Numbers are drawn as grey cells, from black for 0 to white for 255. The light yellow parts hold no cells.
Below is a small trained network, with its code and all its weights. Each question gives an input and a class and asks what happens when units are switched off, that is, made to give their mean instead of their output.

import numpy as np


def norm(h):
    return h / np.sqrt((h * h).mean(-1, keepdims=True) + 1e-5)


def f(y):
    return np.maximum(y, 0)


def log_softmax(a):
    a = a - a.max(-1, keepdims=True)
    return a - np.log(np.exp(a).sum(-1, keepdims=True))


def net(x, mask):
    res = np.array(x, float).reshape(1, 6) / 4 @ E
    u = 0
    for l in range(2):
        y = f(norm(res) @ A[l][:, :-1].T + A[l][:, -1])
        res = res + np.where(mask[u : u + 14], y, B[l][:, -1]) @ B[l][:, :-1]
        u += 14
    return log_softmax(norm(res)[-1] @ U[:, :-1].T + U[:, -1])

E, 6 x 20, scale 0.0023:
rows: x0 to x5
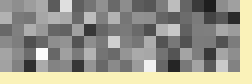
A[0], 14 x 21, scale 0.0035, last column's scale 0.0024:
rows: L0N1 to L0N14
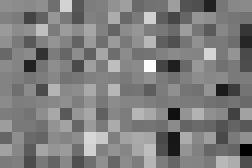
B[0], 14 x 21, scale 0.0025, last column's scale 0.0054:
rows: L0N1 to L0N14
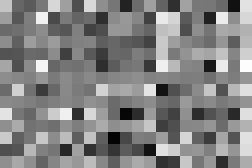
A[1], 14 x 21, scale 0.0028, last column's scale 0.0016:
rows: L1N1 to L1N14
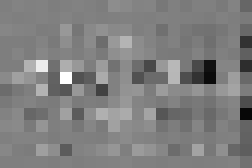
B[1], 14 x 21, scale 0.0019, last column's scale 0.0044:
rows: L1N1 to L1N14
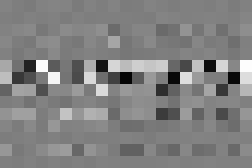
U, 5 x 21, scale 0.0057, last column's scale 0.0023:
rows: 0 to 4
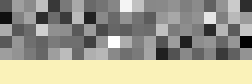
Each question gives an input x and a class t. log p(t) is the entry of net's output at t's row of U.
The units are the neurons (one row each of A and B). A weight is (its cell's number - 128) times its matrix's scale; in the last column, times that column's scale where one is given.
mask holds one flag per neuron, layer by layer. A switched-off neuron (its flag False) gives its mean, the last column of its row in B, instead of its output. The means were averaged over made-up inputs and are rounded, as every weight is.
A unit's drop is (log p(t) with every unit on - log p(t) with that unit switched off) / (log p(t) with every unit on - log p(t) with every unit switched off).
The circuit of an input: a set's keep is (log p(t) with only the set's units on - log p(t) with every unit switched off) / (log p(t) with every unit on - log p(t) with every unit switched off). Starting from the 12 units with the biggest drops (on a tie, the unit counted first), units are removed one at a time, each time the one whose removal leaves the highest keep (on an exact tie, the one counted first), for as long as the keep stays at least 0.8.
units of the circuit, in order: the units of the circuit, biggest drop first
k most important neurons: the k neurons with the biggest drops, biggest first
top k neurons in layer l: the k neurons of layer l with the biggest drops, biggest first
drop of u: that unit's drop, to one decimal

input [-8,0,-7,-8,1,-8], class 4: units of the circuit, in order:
L0N6, L0N13
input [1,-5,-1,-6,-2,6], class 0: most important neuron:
L0N1
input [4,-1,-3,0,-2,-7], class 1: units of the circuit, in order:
L0N10, L0N12
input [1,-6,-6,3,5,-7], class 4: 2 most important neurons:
L0N6, L0N2
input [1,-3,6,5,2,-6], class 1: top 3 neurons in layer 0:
L0N10, L0N12, L0N6
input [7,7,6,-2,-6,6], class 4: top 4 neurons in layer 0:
L0N6, L0N1, L0N2, L0N13
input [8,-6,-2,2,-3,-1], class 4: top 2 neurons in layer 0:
L0N6, L0N2
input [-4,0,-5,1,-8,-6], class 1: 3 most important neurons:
L0N5, L0N10, L0N1
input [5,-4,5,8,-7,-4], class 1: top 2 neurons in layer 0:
L0N10, L0N5
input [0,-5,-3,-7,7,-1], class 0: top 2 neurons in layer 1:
L1N7, L1N8
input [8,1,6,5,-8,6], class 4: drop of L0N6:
0.3
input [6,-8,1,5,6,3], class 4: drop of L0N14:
0.4
